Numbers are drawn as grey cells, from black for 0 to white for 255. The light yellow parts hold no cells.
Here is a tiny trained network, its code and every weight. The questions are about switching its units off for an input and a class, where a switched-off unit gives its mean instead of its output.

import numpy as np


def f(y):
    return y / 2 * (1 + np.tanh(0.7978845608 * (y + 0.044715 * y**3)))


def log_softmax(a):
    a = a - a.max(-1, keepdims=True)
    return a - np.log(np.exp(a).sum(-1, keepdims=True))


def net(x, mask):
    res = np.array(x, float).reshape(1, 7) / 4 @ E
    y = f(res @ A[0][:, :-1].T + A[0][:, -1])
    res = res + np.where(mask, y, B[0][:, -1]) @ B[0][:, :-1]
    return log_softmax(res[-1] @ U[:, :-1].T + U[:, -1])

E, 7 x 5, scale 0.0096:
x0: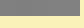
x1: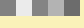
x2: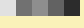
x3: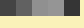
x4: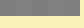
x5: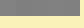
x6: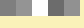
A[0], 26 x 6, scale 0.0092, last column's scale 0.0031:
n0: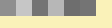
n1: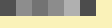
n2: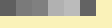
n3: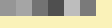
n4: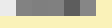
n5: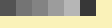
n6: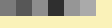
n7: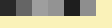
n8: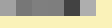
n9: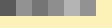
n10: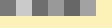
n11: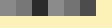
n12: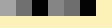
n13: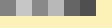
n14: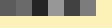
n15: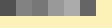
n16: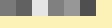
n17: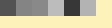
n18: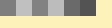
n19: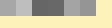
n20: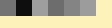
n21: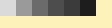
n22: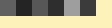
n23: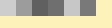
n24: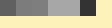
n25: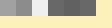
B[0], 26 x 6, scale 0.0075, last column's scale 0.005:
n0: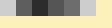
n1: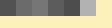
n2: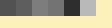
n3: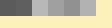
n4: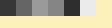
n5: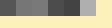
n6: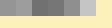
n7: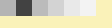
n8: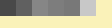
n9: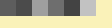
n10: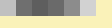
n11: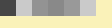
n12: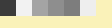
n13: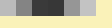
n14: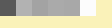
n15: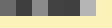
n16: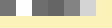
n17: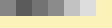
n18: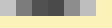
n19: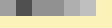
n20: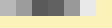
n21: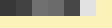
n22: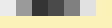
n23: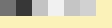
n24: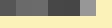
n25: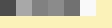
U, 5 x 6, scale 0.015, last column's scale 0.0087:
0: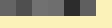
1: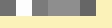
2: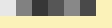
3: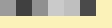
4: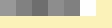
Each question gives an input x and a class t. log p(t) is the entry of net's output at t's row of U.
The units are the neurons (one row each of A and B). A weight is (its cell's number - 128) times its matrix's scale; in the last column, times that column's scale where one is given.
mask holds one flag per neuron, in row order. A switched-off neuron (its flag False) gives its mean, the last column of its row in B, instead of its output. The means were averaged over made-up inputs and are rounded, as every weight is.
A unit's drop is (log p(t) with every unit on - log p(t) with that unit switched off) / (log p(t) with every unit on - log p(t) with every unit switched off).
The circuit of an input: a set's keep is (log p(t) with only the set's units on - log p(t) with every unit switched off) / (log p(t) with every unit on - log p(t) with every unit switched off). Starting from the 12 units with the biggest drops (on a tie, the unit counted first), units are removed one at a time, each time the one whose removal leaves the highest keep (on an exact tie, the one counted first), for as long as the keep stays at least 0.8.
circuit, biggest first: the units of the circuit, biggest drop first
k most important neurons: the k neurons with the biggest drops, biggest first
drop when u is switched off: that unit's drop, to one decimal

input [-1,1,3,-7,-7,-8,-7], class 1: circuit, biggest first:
(n12)
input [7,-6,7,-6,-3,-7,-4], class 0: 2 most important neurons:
(n4; n21)
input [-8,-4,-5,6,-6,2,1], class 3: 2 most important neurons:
(n7; n4)
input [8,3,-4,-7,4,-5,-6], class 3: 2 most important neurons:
(n23; n19)
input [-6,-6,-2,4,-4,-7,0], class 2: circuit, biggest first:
(n22; n20)
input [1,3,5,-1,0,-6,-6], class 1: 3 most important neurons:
(n12; n11; n14)
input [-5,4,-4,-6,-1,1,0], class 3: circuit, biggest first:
(n23; n19)
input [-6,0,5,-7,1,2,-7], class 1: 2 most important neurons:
(n12; n11)
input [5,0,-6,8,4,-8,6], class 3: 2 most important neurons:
(n7; n17)
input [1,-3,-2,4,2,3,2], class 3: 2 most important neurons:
(n7; n12)
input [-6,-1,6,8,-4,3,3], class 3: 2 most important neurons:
(n7; n17)
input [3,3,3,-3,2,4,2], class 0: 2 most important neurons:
(n7; n4)
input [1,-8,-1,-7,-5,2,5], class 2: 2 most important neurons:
(n22; n20)
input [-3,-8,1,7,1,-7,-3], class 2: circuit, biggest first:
(n22)
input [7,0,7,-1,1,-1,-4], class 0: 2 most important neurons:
(n21; n4)
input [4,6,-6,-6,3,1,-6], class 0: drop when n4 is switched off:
-0.1
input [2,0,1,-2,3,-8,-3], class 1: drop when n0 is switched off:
0.2
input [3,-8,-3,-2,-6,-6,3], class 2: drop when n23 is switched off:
0.0
